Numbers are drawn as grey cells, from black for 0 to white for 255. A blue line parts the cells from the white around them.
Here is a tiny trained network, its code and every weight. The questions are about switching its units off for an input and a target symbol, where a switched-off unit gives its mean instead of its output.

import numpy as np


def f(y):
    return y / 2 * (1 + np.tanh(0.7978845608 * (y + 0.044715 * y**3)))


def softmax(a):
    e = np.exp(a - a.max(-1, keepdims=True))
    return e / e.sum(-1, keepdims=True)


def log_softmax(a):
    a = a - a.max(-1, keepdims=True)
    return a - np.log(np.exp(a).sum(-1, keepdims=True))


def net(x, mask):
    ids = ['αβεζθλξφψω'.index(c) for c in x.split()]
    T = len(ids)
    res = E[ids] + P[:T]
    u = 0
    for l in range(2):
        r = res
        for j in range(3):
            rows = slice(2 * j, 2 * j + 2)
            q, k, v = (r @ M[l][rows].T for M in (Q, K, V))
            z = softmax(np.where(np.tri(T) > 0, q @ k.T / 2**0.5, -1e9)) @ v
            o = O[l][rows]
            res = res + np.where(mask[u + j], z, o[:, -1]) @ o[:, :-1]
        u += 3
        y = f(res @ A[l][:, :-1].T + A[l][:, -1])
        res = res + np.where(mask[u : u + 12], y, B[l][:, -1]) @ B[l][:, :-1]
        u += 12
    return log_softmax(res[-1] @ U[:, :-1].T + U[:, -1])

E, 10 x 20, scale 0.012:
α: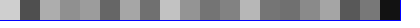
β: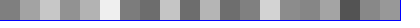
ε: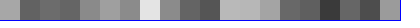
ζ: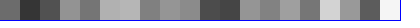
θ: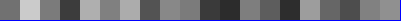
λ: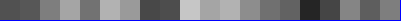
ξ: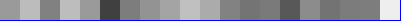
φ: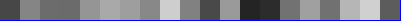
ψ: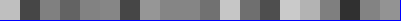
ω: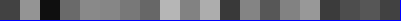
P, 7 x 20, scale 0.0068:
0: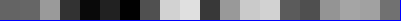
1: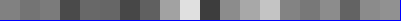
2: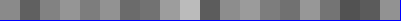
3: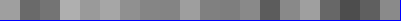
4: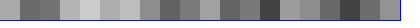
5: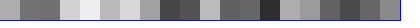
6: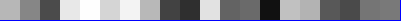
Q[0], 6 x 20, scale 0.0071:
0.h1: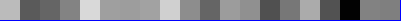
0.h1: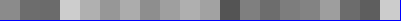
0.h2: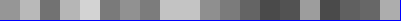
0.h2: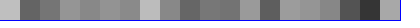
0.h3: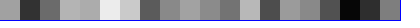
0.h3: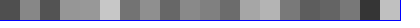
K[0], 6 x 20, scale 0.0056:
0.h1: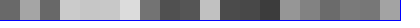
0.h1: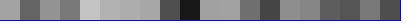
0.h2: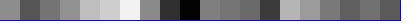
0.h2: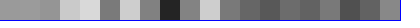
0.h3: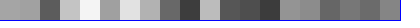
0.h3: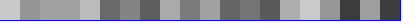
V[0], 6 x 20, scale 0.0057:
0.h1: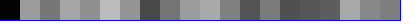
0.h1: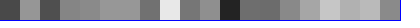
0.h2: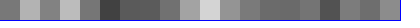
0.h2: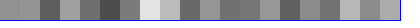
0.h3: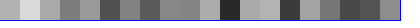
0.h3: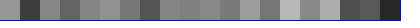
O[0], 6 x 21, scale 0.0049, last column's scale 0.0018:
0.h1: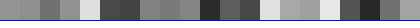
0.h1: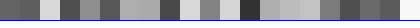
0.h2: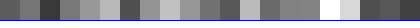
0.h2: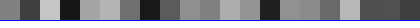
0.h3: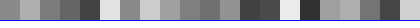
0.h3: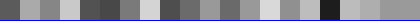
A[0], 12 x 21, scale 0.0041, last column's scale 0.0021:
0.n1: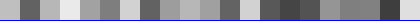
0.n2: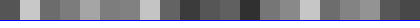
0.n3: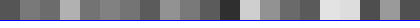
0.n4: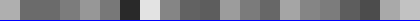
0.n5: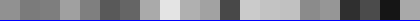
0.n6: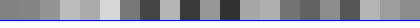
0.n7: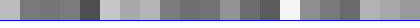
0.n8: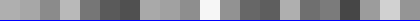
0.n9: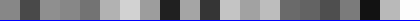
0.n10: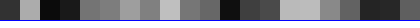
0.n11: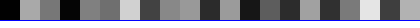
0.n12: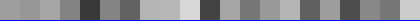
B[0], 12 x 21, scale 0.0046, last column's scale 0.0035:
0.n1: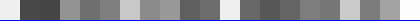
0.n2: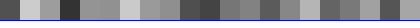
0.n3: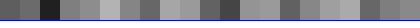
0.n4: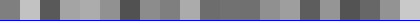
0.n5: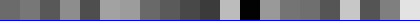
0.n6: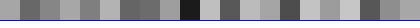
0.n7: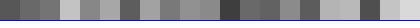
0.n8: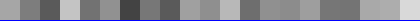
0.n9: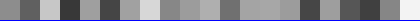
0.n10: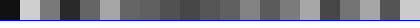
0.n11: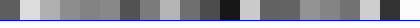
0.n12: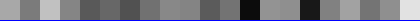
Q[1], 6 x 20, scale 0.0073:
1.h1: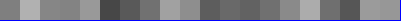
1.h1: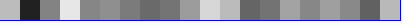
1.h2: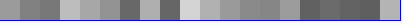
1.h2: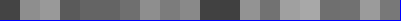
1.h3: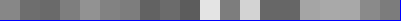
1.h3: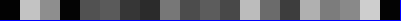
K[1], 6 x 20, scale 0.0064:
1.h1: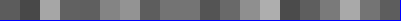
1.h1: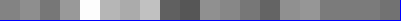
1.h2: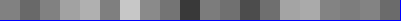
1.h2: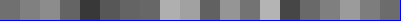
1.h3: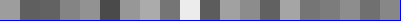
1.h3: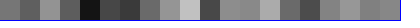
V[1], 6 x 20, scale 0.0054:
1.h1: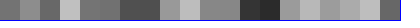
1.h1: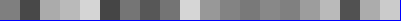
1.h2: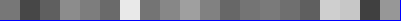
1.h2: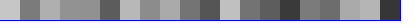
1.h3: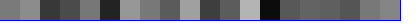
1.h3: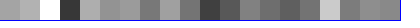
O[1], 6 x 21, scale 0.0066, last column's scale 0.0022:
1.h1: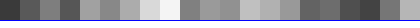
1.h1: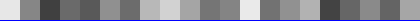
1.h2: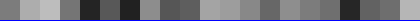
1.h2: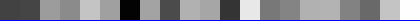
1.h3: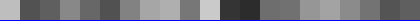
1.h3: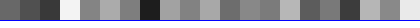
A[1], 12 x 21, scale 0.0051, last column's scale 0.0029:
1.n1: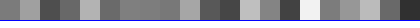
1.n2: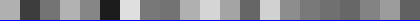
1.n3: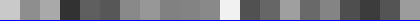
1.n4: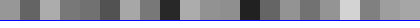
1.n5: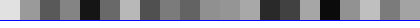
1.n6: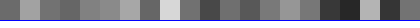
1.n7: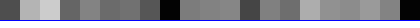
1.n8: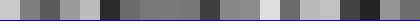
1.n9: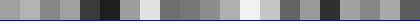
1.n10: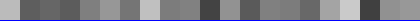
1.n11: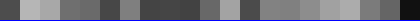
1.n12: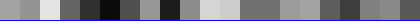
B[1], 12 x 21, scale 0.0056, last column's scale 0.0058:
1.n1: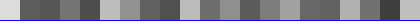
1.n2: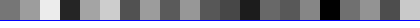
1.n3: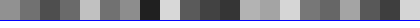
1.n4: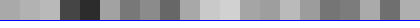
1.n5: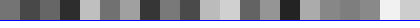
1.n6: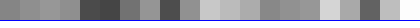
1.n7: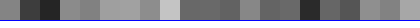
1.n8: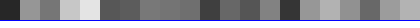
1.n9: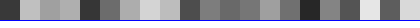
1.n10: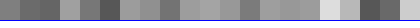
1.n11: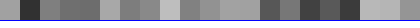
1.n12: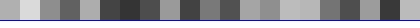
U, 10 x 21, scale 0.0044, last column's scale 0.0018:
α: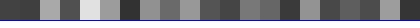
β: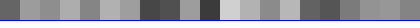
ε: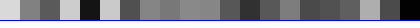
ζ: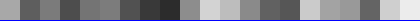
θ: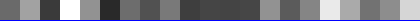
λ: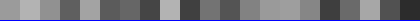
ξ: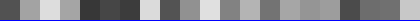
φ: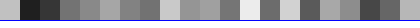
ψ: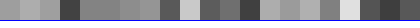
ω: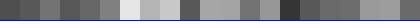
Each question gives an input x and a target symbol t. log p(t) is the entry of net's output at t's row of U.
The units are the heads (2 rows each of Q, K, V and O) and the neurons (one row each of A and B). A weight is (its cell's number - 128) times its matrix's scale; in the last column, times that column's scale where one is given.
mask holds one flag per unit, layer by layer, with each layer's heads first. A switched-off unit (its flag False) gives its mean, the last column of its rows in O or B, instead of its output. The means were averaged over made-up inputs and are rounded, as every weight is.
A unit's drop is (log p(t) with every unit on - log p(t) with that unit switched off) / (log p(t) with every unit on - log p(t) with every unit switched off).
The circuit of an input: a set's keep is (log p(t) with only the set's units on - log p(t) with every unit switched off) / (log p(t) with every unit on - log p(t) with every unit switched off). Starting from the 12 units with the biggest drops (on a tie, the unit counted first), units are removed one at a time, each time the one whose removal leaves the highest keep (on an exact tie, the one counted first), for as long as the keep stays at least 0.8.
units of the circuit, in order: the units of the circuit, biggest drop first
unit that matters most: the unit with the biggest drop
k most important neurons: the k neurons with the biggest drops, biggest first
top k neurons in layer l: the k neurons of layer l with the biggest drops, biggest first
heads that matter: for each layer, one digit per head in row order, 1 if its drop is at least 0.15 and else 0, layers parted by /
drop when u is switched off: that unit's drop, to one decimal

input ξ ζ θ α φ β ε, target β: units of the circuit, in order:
[1.h3, 0.n6]
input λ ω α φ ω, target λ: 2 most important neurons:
[0.n10, 1.n12]
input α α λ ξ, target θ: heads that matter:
110 / 000
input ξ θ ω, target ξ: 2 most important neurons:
[1.n6, 0.n10]
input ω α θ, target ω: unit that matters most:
1.h1
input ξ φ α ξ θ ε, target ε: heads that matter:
001 / 101
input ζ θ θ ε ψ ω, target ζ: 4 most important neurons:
[1.n5, 0.n10, 1.n6, 0.n9]
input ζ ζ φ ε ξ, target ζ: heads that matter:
000 / 100
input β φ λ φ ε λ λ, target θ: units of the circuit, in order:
[0.h1, 0.h2, 1.n8, 0.h3]
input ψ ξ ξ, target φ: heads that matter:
011 / 100
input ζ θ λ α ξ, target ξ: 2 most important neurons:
[0.n1, 0.n5]
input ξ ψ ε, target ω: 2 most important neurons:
[1.n9, 1.n5]
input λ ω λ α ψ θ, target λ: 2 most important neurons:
[0.n3, 1.n12]
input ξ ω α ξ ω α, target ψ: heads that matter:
000 / 001
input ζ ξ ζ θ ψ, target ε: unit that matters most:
1.h3
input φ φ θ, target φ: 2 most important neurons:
[0.n11, 1.n1]
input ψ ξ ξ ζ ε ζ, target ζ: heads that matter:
100 / 100
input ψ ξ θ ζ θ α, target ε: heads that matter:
001 / 001
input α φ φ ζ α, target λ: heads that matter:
000 / 010
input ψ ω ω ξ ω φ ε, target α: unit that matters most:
1.n2
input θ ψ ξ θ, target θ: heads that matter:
001 / 101
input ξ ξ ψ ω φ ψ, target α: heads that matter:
001 / 000
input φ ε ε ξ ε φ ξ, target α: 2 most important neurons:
[1.n2, 0.n2]
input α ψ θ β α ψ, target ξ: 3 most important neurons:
[0.n1, 0.n5, 1.n9]
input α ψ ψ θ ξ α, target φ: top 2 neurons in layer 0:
[0.n1, 0.n8]
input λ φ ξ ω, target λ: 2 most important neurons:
[0.n10, 0.n3]
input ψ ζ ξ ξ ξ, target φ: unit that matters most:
0.h3
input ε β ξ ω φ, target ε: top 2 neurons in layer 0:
[0.n11, 0.n9]
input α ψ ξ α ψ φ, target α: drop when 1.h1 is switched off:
0.1
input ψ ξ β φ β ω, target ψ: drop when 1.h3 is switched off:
0.3
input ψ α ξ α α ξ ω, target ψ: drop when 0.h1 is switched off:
0.4
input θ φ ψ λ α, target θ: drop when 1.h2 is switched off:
0.0
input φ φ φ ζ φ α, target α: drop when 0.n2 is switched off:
0.1
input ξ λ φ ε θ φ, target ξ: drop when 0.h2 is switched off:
0.2
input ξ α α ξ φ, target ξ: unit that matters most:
1.n6
